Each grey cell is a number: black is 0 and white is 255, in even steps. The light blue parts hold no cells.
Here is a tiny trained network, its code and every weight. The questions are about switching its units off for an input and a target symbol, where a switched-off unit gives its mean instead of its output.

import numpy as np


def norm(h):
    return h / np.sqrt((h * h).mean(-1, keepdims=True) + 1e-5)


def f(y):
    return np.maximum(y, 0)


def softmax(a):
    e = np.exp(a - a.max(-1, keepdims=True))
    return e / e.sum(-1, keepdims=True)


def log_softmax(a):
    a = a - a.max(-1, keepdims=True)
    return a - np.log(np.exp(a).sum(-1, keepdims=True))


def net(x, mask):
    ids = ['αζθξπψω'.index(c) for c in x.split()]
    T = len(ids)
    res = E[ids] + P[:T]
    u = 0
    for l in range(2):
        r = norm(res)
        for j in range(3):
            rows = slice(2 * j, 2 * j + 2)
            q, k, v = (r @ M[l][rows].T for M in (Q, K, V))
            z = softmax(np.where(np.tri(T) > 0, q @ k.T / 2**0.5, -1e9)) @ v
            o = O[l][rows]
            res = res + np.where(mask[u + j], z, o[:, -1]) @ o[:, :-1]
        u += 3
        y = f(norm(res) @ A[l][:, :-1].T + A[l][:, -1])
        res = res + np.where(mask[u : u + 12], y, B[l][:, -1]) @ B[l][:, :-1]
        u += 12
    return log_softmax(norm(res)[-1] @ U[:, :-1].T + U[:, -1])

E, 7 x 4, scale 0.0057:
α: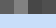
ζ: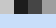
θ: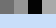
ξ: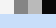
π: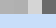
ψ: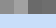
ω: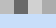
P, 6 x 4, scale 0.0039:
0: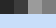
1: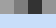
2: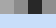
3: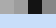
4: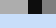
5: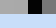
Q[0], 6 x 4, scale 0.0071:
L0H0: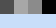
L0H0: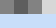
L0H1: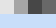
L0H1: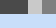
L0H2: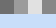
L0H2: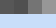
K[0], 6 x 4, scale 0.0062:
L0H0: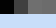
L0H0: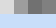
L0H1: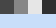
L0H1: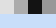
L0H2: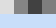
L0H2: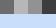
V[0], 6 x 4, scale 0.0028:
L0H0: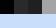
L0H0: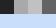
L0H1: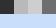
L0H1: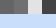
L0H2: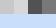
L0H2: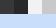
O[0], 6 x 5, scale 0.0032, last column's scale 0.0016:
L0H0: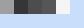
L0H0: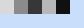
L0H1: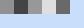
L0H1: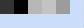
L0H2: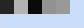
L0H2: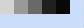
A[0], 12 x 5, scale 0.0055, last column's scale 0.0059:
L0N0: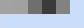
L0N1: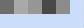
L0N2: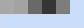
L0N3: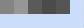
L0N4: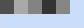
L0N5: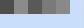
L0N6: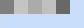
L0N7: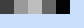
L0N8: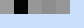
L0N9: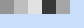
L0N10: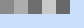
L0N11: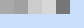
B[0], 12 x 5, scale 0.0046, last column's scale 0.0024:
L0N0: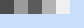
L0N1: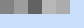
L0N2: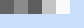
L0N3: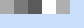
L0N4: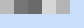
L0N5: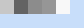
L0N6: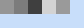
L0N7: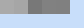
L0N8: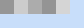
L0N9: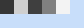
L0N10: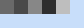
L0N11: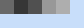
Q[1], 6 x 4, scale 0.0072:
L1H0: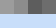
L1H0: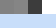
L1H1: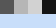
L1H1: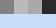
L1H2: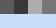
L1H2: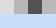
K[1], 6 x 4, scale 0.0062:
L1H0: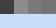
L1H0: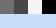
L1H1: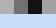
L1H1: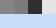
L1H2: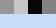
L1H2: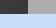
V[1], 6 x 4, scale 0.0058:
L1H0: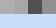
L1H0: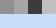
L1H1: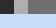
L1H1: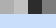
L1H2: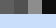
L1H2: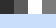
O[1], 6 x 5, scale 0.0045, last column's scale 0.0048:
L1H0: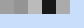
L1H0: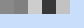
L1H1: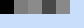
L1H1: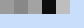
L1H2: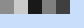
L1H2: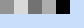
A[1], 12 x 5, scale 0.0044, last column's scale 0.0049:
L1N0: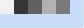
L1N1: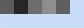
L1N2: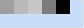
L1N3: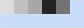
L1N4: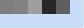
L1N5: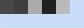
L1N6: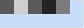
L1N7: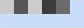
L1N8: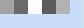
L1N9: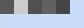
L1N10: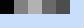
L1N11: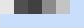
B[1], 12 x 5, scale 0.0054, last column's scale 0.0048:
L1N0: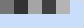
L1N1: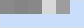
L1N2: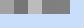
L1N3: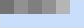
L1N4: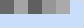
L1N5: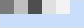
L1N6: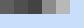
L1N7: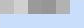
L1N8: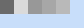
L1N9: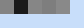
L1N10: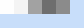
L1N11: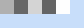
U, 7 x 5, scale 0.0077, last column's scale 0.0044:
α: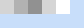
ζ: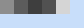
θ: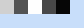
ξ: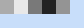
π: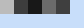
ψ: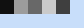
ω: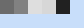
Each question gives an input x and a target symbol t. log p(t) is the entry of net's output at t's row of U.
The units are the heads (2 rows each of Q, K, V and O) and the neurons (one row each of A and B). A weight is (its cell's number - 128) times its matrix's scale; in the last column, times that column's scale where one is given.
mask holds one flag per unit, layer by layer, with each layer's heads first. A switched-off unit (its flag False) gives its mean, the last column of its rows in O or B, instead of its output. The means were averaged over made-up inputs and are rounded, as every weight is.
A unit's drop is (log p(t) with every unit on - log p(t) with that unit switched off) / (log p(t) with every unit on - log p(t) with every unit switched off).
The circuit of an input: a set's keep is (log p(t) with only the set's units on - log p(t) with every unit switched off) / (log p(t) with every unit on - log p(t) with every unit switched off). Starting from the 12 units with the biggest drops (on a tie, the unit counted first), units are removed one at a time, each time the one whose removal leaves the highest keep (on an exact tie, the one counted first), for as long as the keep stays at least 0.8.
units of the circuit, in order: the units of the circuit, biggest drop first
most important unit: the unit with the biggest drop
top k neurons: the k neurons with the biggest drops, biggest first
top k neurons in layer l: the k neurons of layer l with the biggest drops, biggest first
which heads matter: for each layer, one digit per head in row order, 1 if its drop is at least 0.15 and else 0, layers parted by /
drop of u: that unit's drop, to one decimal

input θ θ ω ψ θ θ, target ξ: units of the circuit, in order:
[L1H0 L0H1]
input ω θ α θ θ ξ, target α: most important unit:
L1H2
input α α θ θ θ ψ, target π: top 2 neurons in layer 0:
[L0N2 L0N3]
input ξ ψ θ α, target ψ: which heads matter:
100 / 010
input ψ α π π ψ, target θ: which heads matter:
111 / 000
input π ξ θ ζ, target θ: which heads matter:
110 / 000
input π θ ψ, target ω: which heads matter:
110 / 010
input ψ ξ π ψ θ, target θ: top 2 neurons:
[L0N8 L0N10]
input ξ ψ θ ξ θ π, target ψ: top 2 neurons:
[L0N9 L0N6]
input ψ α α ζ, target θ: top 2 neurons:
[L0N8 L1N0]
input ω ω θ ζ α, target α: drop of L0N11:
0.1
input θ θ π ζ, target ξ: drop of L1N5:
0.0
